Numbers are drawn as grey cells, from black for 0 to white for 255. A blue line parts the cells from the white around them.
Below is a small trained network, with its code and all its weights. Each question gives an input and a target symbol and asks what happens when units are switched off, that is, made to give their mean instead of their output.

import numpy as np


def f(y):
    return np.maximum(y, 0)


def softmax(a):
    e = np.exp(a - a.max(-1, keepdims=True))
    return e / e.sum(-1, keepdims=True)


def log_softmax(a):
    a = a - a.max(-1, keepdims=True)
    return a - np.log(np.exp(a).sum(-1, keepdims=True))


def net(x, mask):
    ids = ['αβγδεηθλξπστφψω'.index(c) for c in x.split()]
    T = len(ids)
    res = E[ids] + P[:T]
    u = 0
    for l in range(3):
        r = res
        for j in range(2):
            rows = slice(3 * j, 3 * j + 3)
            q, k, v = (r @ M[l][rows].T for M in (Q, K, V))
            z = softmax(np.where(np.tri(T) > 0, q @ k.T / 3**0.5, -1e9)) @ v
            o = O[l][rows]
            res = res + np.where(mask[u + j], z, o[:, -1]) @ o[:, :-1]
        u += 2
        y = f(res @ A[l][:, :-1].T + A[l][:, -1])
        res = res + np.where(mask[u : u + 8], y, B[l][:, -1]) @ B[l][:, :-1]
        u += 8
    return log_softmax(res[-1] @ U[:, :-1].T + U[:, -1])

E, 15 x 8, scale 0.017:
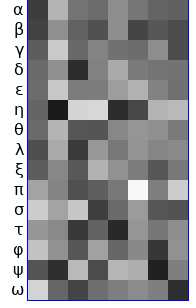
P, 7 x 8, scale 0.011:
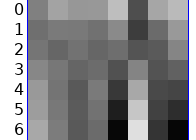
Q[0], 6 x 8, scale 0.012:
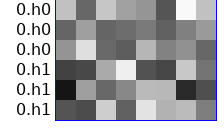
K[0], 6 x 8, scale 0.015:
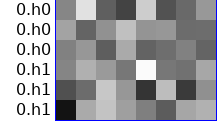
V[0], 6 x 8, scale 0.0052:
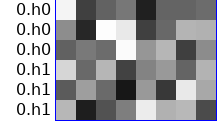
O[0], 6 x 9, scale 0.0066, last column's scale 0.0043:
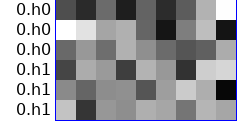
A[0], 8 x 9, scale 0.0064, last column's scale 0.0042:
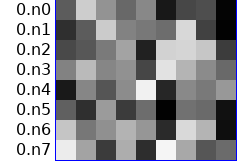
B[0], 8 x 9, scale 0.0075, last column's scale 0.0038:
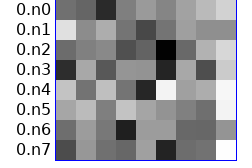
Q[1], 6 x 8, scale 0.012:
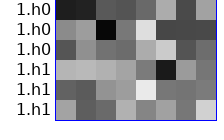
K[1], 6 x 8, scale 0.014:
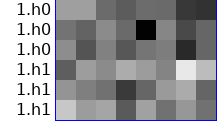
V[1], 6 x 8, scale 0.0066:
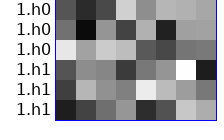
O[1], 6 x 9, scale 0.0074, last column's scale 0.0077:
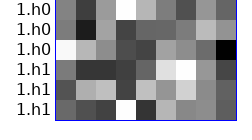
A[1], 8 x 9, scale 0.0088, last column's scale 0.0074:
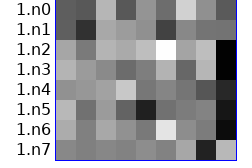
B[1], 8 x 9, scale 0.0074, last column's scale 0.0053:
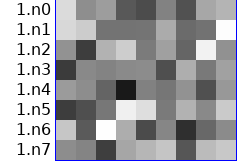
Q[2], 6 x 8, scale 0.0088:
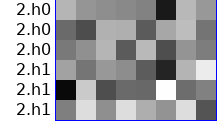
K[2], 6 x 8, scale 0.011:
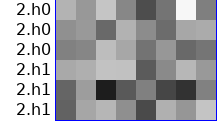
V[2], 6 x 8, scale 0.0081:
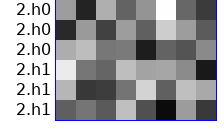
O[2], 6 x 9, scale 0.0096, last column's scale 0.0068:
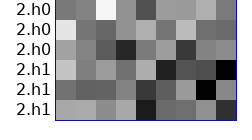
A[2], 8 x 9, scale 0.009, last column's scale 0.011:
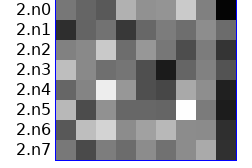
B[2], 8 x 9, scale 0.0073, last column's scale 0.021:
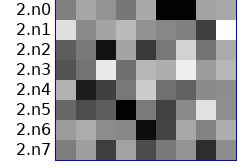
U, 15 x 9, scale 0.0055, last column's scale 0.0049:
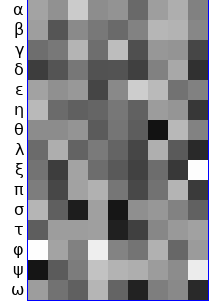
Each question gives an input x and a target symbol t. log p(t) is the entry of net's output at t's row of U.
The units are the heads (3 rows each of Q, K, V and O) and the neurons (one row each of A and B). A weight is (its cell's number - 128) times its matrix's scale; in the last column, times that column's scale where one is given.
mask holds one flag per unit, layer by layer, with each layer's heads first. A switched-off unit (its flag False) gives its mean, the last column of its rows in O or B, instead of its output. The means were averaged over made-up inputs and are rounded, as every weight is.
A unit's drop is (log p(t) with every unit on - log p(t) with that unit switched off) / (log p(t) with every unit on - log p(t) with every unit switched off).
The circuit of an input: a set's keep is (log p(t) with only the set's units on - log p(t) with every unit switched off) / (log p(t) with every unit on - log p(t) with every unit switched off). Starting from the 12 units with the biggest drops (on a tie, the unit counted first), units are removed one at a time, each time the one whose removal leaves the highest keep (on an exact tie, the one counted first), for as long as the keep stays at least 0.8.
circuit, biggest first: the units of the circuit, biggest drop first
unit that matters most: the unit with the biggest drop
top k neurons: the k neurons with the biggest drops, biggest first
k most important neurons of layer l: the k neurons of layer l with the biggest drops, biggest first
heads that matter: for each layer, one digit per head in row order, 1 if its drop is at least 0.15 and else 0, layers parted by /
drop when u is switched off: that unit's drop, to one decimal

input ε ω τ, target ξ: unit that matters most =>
2.h1
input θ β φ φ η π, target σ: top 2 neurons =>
[0.n2 1.n0]
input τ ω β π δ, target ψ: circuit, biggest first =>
[1.h0 2.h1 0.h0]
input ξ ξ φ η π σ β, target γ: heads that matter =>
11 / 10 / 01
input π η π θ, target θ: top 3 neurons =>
[1.n1 1.n0 0.n2]
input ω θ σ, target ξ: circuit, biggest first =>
[2.h1 0.h1]
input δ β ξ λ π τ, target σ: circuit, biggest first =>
[1.h1 0.h0]
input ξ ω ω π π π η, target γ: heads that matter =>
11 / 10 / 01
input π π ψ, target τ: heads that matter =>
00 / 01 / 10
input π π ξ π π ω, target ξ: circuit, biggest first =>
[2.h1 0.h1 0.h0]
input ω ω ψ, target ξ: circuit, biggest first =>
[2.h1 0.h1]
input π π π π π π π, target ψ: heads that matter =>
01 / 10 / 00
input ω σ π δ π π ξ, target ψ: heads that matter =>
00 / 10 / 00
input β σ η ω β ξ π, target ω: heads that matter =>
11 / 11 / 00
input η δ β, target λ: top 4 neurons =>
[1.n5 0.n6 2.n3 1.n3]
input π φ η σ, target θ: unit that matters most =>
2.h0
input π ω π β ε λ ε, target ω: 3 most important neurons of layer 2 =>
[2.n0 2.n5 2.n1]
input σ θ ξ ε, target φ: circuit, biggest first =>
[2.h0 0.n4 0.h0 1.h0]
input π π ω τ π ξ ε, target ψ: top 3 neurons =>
[2.n1 0.n5 2.n6]
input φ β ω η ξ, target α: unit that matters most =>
2.n3
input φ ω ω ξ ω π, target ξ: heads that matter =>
00 / 00 / 01
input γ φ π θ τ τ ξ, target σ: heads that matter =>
00 / 01 / 00
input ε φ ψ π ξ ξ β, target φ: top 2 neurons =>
[1.n7 0.n5]
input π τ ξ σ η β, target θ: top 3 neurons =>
[0.n2 1.n1 1.n0]
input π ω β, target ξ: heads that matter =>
01 / 00 / 01
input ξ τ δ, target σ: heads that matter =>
01 / 00 / 00
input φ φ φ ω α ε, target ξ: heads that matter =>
10 / 00 / 01
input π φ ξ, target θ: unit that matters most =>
1.h1
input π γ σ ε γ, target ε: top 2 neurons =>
[0.n4 1.n5]
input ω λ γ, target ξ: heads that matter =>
01 / 10 / 01
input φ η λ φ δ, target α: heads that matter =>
10 / 11 / 01
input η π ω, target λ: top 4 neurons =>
[1.n5 0.n6 1.n3 2.n3]
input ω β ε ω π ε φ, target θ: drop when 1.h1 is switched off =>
0.2
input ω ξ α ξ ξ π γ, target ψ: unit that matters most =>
0.h0
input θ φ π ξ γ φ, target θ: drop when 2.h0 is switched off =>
0.2
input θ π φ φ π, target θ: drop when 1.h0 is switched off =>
0.0
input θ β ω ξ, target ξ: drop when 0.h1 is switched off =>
0.1
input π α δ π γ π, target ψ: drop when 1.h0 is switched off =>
0.2
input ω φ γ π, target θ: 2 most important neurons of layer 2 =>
[2.n3 2.n2]
